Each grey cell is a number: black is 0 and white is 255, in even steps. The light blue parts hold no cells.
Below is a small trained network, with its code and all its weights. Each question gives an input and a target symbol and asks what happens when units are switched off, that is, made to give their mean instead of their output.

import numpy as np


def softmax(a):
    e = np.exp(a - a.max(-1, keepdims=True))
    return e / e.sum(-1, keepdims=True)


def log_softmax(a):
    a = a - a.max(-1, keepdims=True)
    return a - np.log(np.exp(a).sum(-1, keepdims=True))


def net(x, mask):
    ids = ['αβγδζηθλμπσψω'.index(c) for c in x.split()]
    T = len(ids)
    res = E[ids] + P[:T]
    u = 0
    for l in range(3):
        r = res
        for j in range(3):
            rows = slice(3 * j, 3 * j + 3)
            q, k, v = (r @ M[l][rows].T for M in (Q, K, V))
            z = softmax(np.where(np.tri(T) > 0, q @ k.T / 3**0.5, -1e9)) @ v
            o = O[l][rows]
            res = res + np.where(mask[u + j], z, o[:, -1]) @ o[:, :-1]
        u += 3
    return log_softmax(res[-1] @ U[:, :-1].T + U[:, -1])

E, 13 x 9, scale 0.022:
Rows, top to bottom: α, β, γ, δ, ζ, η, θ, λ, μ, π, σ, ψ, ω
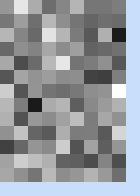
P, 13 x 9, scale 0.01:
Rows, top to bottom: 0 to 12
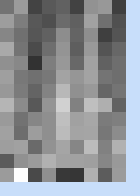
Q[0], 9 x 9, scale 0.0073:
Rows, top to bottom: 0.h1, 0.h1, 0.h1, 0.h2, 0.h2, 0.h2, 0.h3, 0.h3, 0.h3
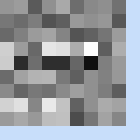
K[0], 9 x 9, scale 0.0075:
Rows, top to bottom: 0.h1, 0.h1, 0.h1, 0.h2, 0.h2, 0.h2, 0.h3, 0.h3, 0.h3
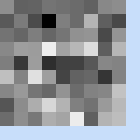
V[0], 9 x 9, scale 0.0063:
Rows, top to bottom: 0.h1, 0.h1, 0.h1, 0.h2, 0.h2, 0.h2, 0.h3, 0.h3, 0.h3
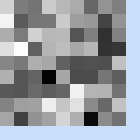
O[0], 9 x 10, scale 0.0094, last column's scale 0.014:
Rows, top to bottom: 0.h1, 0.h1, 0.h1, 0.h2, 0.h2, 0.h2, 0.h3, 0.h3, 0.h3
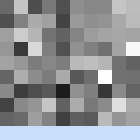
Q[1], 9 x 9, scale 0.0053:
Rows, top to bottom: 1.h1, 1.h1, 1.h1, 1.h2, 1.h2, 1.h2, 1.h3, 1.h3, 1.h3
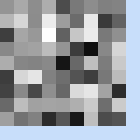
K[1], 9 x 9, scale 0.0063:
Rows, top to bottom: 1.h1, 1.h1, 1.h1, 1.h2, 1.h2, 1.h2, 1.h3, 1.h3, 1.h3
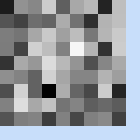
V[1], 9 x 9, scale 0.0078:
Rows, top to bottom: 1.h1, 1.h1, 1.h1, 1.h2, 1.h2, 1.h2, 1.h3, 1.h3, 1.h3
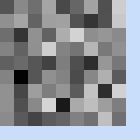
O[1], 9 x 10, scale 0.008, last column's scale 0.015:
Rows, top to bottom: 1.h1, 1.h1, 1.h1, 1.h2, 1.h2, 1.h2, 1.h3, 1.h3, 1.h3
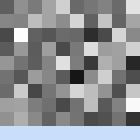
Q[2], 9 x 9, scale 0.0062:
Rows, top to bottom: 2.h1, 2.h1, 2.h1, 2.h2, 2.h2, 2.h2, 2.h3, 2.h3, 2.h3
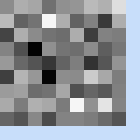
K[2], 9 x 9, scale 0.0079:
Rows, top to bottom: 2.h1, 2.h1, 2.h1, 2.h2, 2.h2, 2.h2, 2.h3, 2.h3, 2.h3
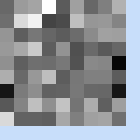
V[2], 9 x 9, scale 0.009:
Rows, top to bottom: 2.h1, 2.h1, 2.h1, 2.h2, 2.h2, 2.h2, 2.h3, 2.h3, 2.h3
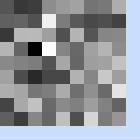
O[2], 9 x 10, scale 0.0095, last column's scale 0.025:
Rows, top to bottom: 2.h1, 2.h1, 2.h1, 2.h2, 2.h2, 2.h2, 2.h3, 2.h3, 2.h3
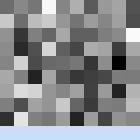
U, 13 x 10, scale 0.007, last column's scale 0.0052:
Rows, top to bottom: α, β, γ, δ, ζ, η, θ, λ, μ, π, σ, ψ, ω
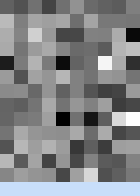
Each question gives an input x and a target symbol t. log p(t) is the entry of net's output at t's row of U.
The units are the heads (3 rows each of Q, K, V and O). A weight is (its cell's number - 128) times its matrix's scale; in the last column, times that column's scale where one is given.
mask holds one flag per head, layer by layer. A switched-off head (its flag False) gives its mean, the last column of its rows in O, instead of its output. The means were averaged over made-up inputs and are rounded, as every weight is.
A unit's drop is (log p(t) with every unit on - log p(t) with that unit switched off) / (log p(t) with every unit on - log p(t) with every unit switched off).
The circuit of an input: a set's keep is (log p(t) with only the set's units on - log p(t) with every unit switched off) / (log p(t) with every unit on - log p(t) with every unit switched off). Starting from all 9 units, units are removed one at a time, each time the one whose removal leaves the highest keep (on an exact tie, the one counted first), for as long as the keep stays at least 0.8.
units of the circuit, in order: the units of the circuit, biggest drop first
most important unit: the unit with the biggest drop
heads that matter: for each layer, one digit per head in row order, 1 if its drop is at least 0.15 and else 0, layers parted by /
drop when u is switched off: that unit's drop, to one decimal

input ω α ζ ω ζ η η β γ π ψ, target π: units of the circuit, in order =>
[2.h3, 2.h2]
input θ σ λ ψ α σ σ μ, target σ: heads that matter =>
000 / 000 / 001
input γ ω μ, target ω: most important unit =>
2.h1
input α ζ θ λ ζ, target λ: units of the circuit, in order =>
[2.h2, 0.h1, 0.h2]
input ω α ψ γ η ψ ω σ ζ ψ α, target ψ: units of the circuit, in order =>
[2.h1, 0.h3]
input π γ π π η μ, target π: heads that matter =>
110 / 010 / 011
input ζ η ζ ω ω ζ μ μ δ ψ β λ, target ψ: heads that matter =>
000 / 001 / 100
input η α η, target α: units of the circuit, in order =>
[1.h2, 2.h1]
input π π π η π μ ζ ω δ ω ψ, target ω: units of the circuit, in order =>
[1.h3, 0.h2]
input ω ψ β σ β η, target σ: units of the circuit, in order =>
[2.h3, 1.h1]
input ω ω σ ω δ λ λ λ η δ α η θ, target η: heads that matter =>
000 / 100 / 101
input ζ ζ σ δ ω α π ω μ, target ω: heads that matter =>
010 / 011 / 000
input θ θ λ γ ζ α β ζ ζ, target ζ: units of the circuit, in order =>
[0.h3, 1.h2, 0.h1]
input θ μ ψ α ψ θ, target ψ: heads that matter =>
000 / 000 / 100
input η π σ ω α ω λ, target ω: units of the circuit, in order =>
[0.h2, 1.h3, 1.h2]
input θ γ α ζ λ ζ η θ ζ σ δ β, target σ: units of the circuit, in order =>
[2.h3]
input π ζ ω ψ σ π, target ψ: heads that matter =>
000 / 010 / 100
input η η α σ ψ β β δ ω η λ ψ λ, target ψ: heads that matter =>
000 / 000 / 100
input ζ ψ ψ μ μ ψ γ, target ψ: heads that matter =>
000 / 001 / 100
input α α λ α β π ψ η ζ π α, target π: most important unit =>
2.h3
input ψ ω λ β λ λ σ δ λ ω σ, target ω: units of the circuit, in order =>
[0.h2, 1.h3]
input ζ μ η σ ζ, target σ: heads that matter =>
100 / 100 / 001
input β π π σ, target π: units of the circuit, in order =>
[2.h2, 0.h2, 0.h3]
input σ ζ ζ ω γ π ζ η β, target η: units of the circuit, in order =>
[0.h3, 2.h1, 1.h1, 2.h3]
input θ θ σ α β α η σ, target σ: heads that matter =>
001 / 001 / 001
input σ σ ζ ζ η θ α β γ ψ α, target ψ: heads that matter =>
000 / 001 / 101
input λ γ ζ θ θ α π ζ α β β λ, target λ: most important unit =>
0.h3
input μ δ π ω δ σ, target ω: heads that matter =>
011 / 011 / 001
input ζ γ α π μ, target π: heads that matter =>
010 / 010 / 001
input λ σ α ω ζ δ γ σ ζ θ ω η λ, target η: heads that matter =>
001 / 110 / 101
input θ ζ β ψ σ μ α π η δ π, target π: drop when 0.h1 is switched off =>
0.0
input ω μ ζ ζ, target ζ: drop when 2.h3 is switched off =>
0.1
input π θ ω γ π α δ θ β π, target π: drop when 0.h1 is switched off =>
0.1
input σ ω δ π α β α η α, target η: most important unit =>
2.h3
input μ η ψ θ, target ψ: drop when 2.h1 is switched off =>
0.2
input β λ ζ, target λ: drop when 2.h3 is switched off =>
-0.1
